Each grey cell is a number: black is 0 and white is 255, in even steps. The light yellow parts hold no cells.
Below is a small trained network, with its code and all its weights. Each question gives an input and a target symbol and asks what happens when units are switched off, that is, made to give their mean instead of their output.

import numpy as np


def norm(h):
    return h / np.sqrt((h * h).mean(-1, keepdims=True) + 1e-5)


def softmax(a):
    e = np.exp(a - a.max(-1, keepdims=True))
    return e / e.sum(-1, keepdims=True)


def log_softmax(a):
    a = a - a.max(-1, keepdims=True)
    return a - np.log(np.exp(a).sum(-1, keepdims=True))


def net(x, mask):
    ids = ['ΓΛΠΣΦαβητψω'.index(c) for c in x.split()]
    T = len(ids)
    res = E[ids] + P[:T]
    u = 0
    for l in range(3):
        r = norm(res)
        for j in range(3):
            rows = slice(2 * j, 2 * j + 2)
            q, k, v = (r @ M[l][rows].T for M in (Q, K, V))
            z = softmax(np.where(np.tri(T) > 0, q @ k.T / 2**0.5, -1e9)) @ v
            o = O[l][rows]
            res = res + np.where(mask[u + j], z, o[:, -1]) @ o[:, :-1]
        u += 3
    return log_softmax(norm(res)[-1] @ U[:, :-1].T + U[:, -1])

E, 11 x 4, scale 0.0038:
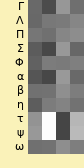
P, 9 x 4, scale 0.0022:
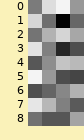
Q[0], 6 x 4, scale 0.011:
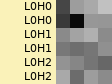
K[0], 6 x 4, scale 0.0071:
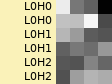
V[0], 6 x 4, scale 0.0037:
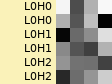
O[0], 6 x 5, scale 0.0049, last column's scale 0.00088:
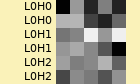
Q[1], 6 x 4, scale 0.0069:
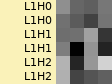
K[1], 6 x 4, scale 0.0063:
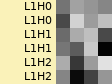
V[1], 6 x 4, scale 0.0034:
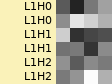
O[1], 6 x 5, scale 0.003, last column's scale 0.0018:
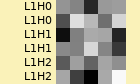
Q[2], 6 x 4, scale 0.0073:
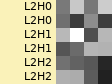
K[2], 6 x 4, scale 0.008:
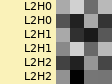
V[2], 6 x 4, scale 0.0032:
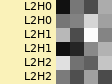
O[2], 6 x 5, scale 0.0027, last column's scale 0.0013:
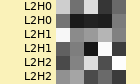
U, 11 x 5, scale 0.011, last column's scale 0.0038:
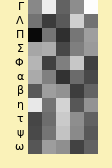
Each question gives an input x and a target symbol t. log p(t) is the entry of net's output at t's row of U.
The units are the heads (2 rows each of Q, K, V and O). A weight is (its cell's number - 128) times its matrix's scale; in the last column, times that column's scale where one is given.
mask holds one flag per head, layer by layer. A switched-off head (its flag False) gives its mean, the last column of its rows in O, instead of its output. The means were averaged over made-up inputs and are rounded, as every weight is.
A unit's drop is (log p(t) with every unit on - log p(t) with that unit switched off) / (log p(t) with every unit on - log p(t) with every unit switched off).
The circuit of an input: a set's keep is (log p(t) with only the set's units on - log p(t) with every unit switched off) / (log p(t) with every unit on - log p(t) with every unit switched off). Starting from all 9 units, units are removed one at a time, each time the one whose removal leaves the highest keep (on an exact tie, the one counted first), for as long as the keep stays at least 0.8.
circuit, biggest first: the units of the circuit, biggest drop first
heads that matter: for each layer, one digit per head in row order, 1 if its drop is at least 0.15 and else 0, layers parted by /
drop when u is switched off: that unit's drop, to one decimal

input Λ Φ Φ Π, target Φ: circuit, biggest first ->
(L0H0)
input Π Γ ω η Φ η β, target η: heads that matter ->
100 / 000 / 000
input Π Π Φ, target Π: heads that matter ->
000 / 000 / 010
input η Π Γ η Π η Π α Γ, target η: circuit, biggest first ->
(L0H0; L0H1)
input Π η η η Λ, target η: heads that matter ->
100 / 000 / 000
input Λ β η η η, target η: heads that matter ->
100 / 000 / 000
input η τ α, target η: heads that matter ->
111 / 111 / 010
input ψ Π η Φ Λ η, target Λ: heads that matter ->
100 / 000 / 010
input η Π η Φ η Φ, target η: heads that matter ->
100 / 000 / 001
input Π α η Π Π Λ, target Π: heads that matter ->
100 / 000 / 010
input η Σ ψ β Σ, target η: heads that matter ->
111 / 110 / 010
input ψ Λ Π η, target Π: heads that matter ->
100 / 000 / 010
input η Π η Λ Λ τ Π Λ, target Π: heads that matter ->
100 / 000 / 000
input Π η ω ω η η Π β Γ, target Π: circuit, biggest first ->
(L0H0)
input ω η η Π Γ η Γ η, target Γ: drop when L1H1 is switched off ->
0.2
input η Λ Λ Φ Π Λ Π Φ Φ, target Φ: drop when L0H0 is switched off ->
0.2
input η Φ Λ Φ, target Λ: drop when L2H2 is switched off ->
0.0
